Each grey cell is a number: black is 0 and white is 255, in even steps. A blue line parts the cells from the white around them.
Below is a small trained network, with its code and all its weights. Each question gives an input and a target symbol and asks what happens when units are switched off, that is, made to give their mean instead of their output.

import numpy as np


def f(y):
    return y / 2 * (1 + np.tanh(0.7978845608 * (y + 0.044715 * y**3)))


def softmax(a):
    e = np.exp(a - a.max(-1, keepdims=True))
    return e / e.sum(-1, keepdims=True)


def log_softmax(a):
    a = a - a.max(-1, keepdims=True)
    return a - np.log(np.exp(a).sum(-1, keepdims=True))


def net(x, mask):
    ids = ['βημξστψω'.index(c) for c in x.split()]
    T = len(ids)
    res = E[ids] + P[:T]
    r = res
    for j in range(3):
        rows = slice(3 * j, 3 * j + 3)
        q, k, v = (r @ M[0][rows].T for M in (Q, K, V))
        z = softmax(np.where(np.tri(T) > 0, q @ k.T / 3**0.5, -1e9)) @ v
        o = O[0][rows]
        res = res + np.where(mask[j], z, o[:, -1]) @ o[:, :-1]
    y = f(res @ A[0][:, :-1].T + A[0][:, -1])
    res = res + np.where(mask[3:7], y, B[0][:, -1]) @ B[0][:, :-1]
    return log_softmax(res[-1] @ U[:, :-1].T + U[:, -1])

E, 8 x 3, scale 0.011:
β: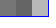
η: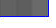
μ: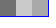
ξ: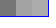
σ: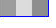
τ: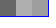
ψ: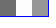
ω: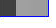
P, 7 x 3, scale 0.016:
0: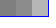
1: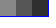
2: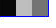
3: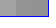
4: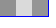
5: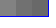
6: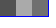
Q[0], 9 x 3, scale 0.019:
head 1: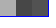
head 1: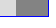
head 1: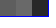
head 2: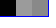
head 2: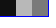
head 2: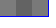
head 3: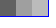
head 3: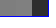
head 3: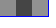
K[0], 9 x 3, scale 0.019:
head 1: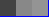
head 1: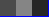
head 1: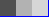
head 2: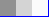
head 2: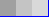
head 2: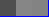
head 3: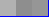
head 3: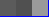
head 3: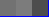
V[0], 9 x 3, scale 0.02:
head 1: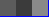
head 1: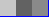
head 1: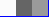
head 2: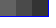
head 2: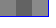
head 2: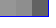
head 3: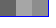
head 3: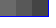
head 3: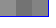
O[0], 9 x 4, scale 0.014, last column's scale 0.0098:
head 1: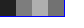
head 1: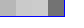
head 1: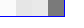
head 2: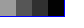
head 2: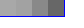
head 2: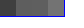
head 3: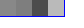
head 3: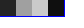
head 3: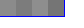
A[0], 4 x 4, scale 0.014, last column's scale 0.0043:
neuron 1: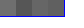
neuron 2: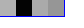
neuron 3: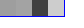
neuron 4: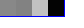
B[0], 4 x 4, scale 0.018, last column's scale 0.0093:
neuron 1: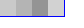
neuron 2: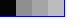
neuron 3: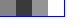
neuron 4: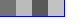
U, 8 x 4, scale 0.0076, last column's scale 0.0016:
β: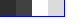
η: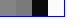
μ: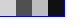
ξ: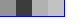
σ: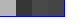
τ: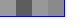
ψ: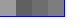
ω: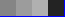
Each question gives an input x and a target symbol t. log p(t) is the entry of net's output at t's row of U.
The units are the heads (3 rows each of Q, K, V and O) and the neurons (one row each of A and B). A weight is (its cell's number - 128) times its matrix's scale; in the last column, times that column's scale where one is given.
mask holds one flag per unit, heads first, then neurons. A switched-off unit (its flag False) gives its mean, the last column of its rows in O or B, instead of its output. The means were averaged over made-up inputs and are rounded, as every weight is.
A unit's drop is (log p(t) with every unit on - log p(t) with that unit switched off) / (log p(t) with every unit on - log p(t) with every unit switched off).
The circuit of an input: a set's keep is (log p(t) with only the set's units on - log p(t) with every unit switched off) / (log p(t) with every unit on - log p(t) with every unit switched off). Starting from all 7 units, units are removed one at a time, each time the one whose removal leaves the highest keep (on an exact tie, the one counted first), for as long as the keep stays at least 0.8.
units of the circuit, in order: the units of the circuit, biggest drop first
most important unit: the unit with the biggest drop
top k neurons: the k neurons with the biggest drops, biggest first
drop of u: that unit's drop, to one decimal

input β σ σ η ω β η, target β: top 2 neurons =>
[neuron 1; neuron 4]
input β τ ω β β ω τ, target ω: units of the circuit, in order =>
[head 2; head 1; neuron 4]
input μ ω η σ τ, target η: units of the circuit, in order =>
[head 1]
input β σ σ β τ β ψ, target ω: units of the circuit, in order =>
[head 2; head 1; neuron 4]
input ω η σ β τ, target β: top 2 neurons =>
[neuron 1; neuron 4]
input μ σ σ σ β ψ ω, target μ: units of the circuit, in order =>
[head 1; neuron 3]
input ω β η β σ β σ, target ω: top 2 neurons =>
[neuron 3; neuron 4]
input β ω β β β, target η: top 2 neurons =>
[neuron 3; neuron 2]
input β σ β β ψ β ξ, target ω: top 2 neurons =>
[neuron 4; neuron 3]
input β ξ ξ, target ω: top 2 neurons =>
[neuron 3; neuron 4]
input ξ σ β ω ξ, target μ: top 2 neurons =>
[neuron 2; neuron 3]
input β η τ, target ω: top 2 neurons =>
[neuron 3; neuron 4]
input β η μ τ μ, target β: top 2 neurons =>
[neuron 1; neuron 4]
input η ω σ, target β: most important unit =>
head 3
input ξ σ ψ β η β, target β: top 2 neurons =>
[neuron 2; neuron 4]
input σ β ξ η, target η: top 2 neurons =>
[neuron 1; neuron 2]
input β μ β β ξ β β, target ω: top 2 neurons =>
[neuron 4; neuron 3]
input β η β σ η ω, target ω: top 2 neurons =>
[neuron 3; neuron 4]
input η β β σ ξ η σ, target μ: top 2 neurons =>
[neuron 2; neuron 3]
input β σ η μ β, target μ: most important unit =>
head 3
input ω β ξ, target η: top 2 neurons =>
[neuron 3; neuron 2]
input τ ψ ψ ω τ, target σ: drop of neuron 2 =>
0.2
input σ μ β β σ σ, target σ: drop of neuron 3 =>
0.3
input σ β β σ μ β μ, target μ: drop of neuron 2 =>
0.2
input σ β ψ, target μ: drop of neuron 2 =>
0.1
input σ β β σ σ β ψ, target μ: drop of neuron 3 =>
0.2
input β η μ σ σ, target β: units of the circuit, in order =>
[head 1]
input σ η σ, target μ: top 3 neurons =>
[neuron 3; neuron 2; neuron 4]
